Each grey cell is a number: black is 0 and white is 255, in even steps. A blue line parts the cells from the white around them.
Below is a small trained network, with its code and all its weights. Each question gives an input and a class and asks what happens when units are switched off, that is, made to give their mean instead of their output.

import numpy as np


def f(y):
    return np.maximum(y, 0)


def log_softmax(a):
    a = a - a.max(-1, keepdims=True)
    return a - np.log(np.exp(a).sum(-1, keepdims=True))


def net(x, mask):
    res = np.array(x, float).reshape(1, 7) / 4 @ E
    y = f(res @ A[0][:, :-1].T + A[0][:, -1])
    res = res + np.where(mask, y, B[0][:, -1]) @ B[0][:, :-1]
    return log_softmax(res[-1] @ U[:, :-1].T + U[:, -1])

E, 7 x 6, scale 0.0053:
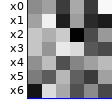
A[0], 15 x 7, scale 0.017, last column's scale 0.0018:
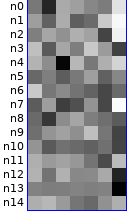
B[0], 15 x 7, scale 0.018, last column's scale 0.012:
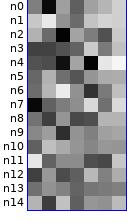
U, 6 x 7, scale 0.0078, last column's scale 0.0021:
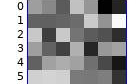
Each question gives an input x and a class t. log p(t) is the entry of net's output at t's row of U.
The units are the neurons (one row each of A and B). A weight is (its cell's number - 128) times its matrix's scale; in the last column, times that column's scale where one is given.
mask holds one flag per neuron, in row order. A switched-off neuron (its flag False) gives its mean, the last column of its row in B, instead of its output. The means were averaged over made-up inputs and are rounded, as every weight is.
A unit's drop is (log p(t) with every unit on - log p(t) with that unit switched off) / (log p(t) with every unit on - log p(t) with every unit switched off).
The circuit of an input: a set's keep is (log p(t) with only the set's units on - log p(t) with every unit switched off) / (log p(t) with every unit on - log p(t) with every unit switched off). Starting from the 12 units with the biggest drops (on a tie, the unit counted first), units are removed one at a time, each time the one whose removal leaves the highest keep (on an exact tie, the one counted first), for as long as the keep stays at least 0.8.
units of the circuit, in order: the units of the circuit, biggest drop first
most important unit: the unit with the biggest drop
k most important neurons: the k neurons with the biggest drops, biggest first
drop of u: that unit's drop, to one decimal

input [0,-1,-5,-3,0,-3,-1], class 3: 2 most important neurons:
(n4, n3)
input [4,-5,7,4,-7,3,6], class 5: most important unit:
n1
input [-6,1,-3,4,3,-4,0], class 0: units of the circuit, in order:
(n4, n2)
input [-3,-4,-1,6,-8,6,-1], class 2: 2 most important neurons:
(n7, n11)
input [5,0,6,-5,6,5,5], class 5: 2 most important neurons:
(n1, n3)
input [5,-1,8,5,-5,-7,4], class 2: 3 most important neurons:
(n14, n11, n5)
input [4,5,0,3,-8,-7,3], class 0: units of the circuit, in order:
(n4, n8, n0, n2)
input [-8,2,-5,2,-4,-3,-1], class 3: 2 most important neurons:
(n2, n8)
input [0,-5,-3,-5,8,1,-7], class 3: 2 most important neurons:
(n4, n7)
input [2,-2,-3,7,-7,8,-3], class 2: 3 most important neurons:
(n7, n0, n11)
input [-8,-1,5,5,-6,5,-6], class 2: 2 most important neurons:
(n0, n6)
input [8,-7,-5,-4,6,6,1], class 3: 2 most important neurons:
(n4, n7)
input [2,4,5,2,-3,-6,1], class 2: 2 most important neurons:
(n4, n14)
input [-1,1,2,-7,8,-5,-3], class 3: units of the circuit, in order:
(n4)
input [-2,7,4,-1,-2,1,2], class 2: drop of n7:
-0.1
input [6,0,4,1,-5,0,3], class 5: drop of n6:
0.0
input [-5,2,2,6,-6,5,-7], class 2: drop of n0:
0.1
